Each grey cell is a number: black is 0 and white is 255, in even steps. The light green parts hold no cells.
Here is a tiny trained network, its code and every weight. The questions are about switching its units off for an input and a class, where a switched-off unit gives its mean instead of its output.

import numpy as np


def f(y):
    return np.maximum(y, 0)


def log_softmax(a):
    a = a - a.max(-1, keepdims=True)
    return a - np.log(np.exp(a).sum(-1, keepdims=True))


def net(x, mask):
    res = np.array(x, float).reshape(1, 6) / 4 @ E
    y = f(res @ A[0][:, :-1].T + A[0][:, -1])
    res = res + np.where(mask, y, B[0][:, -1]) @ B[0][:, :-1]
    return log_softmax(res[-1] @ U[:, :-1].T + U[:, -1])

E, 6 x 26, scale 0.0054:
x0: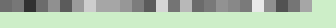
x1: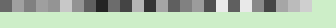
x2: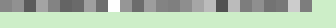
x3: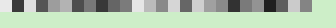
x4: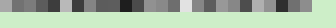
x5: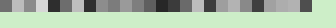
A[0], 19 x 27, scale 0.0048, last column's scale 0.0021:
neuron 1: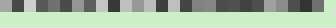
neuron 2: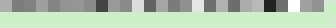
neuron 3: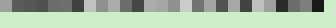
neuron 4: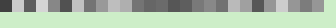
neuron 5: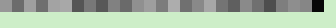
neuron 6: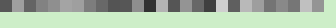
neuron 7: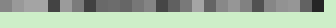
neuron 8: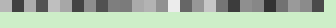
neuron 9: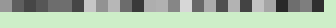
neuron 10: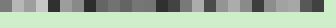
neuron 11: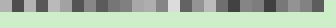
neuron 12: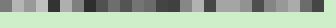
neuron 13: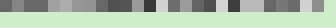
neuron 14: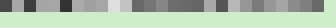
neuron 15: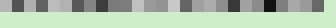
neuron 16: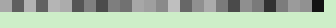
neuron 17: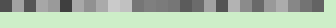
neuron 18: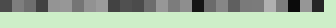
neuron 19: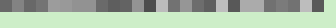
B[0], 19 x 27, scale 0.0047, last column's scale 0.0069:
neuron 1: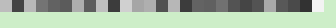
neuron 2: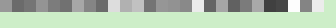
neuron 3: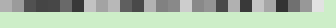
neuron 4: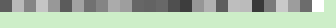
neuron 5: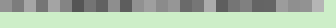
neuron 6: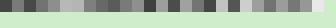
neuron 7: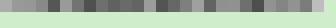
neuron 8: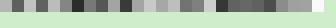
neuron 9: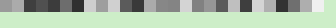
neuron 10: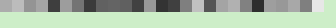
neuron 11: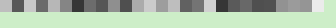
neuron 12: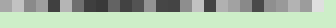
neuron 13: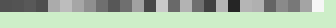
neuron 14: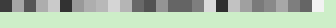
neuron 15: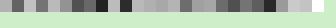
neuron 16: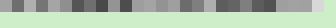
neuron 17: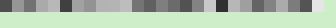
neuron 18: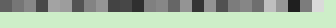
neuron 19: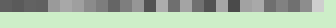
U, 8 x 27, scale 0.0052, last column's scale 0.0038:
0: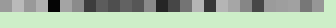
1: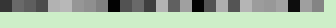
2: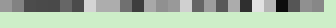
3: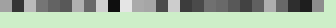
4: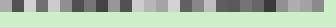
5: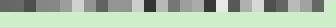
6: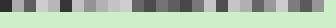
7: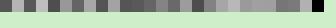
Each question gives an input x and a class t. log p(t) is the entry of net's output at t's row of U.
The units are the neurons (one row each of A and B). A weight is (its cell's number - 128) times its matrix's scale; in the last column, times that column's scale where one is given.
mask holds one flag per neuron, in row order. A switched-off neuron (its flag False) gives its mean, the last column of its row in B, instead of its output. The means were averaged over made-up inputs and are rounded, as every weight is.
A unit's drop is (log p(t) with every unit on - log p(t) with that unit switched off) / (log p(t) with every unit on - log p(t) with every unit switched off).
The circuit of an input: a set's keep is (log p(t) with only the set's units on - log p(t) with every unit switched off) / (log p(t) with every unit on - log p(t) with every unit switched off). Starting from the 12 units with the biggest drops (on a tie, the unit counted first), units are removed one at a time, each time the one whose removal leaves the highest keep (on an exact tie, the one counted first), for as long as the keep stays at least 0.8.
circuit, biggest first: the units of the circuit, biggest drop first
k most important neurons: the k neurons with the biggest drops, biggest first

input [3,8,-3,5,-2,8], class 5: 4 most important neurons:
(neuron 2; neuron 13; neuron 6; neuron 19)
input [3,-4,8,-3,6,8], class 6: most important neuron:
(neuron 4)
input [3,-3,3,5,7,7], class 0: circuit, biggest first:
(neuron 12; neuron 8)
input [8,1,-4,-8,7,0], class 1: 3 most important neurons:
(neuron 6; neuron 13; neuron 18)
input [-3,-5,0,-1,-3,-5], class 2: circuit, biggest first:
(neuron 4; neuron 15)
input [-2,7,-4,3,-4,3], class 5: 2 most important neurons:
(neuron 2; neuron 6)
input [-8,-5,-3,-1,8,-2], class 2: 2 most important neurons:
(neuron 3; neuron 9)
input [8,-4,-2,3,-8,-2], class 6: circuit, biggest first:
(neuron 14; neuron 17)
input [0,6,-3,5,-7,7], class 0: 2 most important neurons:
(neuron 10; neuron 12)
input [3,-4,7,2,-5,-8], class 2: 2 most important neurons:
(neuron 9; neuron 3)
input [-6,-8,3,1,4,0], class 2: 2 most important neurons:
(neuron 9; neuron 3)
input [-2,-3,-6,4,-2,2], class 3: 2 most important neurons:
(neuron 1; neuron 2)
